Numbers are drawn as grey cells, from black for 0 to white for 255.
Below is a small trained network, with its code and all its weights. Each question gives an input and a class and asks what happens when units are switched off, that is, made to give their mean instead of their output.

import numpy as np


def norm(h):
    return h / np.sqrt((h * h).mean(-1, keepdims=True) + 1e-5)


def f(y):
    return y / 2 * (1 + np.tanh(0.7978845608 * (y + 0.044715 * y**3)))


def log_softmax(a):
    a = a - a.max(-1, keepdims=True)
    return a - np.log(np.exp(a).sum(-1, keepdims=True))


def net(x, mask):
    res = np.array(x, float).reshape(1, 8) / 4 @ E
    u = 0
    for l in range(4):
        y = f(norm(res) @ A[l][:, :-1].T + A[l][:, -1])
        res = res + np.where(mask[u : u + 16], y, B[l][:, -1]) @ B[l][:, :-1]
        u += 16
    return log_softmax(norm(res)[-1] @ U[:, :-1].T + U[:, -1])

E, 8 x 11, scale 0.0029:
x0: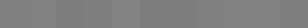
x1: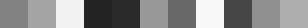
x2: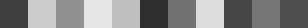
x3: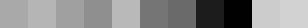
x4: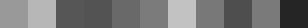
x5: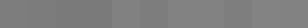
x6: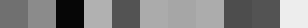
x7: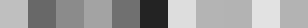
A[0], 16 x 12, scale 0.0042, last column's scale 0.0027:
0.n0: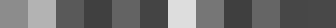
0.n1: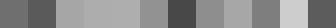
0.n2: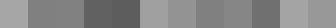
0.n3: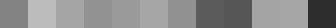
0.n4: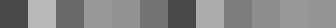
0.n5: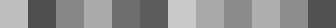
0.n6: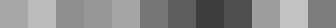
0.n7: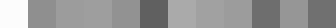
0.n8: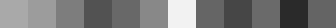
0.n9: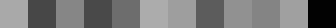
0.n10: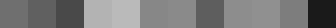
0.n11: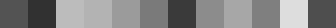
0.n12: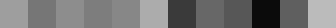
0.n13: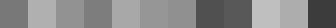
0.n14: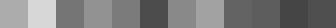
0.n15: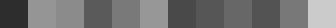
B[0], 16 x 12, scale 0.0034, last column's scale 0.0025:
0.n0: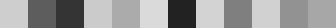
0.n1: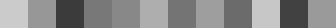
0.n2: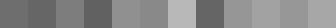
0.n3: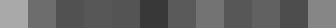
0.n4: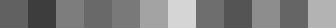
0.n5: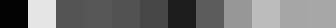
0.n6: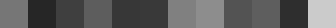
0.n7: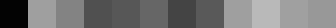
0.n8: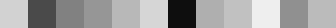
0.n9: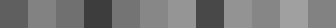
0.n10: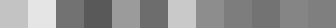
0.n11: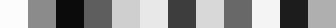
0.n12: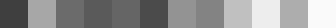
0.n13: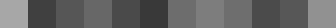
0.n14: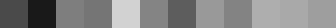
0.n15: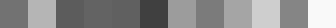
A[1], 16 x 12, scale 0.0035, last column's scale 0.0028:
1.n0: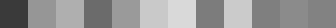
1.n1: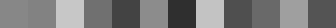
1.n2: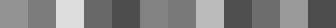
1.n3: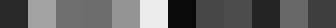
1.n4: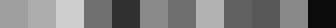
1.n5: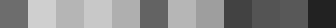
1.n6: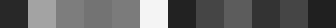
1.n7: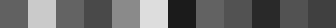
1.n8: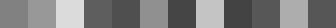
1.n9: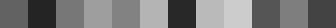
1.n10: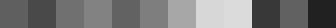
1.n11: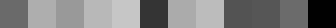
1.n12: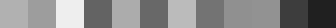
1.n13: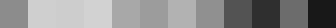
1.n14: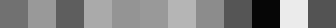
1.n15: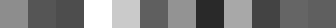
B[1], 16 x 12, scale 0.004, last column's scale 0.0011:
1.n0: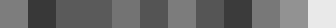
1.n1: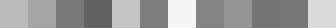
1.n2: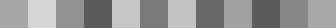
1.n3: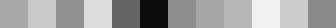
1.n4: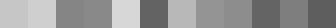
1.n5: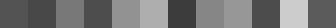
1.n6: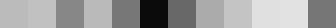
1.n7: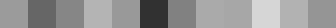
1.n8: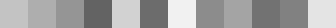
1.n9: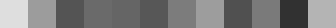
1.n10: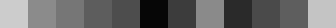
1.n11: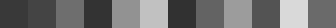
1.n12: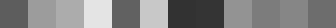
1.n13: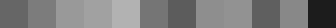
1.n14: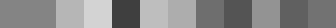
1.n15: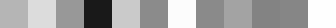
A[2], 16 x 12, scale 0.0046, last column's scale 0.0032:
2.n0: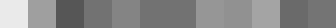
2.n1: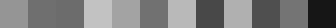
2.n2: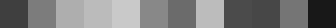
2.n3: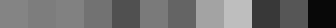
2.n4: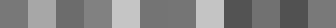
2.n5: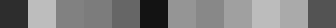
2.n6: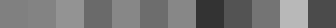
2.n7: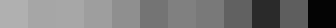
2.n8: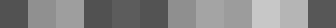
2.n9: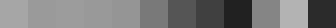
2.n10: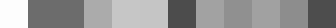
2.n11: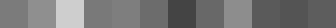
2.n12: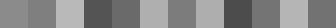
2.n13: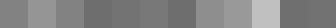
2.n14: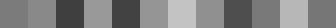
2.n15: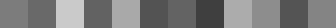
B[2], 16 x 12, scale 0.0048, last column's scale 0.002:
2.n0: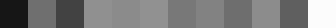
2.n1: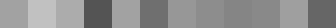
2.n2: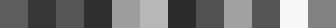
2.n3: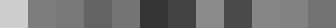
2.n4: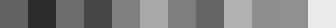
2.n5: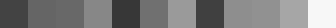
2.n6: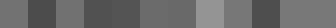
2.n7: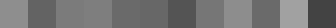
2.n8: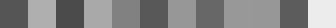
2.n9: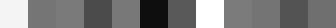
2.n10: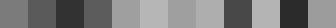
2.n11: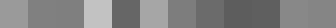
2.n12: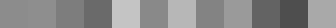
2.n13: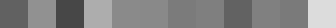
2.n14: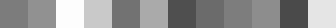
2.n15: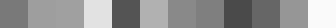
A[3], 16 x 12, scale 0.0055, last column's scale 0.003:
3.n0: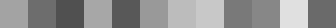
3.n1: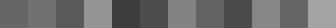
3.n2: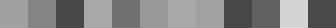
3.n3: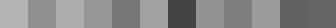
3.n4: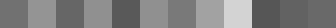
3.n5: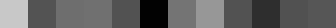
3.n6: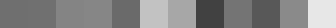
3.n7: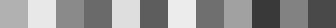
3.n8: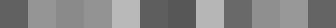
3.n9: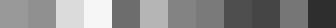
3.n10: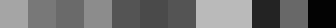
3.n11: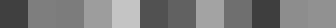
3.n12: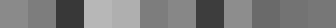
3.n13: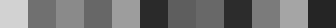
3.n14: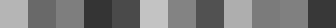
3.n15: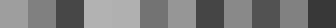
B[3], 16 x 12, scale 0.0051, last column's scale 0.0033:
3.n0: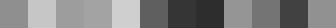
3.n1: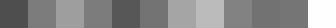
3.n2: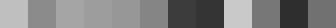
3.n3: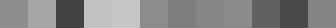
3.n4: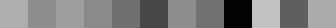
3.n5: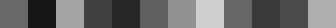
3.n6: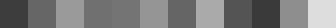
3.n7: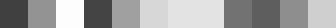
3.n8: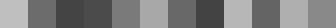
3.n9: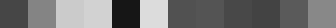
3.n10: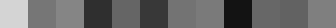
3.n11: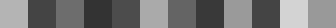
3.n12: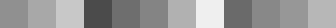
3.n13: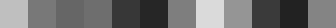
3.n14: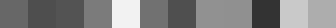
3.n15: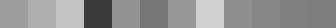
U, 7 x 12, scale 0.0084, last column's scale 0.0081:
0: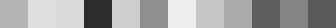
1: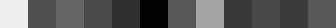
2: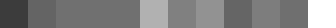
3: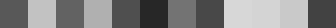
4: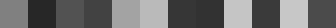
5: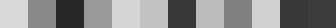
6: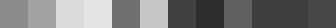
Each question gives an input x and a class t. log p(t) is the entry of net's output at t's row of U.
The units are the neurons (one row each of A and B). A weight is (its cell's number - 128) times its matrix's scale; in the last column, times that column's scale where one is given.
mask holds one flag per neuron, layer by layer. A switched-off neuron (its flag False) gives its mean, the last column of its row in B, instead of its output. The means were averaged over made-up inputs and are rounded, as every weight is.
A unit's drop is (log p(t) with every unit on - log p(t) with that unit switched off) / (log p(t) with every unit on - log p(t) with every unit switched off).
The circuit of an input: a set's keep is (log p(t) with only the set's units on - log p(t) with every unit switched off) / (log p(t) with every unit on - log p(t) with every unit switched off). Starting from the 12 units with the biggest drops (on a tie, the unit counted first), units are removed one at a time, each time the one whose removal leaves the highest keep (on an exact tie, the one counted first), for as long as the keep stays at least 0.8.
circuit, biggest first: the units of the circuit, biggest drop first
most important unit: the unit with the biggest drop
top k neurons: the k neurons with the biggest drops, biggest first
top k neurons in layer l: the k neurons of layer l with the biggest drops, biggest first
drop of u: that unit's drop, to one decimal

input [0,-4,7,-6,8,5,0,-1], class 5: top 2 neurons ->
[0.n0 0.n8]
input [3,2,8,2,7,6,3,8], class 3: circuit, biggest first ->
[0.n5 2.n5]
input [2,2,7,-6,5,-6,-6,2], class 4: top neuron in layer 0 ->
[0.n6]
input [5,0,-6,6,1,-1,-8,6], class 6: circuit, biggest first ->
[2.n15 0.n12 1.n12]
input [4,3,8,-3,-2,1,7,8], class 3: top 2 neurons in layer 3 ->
[3.n0 3.n7]
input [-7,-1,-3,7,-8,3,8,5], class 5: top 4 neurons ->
[0.n11 0.n1 2.n15 2.n9]
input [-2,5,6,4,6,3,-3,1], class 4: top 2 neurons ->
[2.n2 0.n11]
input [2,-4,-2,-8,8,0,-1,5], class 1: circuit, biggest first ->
[1.n10 3.n10]
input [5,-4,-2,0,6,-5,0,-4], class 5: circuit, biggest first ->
[0.n8 0.n0]
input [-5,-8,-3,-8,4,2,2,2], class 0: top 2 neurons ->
[1.n15 3.n7]
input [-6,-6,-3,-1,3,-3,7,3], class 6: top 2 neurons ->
[2.n14 1.n14]
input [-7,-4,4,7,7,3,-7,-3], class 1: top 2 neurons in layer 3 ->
[3.n13 3.n7]
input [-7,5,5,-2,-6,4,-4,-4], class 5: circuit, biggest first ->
[0.n11 3.n7 3.n6]
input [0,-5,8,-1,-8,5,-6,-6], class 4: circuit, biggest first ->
[3.n11]
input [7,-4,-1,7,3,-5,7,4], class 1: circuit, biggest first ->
[2.n9 3.n13]
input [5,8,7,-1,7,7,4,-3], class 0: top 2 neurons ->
[1.n8 1.n1]
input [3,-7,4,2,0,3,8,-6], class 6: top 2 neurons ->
[1.n14 2.n14]
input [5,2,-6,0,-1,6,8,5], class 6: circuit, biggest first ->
[2.n14 3.n0]
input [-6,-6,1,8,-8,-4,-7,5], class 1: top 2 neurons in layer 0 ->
[0.n6 0.n8]
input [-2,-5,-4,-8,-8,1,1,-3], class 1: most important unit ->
1.n10
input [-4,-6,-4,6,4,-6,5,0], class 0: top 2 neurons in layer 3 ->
[3.n15 3.n12]
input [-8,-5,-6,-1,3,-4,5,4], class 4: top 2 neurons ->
[3.n14 2.n15]
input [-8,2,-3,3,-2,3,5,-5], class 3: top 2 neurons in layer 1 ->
[1.n3 1.n7]
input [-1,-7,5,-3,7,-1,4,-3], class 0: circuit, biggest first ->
[1.n15 3.n12]
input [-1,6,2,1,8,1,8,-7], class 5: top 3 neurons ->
[0.n0 0.n8 0.n5]
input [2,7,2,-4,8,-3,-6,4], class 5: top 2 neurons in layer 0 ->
[0.n8 0.n0]
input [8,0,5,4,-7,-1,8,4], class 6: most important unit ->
2.n14
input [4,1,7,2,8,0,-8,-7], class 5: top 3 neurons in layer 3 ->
[3.n3 3.n6 3.n7]
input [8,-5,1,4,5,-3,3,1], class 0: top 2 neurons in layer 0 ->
[0.n11 0.n1]
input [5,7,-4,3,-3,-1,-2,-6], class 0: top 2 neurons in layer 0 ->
[0.n5 0.n7]
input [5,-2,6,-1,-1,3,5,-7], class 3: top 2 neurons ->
[1.n3 1.n6]
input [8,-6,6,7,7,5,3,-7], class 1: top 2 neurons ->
[2.n9 0.n11]
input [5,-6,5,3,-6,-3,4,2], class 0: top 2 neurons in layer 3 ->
[3.n12 3.n15]
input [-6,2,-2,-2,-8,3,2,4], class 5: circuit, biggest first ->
[0.n11]
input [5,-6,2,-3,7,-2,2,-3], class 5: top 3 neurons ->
[0.n0 0.n8 2.n10]
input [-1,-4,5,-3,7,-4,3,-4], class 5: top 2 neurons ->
[0.n0 0.n8]
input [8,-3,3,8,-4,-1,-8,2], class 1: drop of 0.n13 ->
0.1
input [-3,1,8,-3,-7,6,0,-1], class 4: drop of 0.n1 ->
-0.1
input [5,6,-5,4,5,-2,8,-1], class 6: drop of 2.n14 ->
0.4
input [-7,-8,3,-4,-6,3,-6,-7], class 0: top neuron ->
[1.n15]
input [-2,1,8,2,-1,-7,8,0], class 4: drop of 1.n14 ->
-0.1
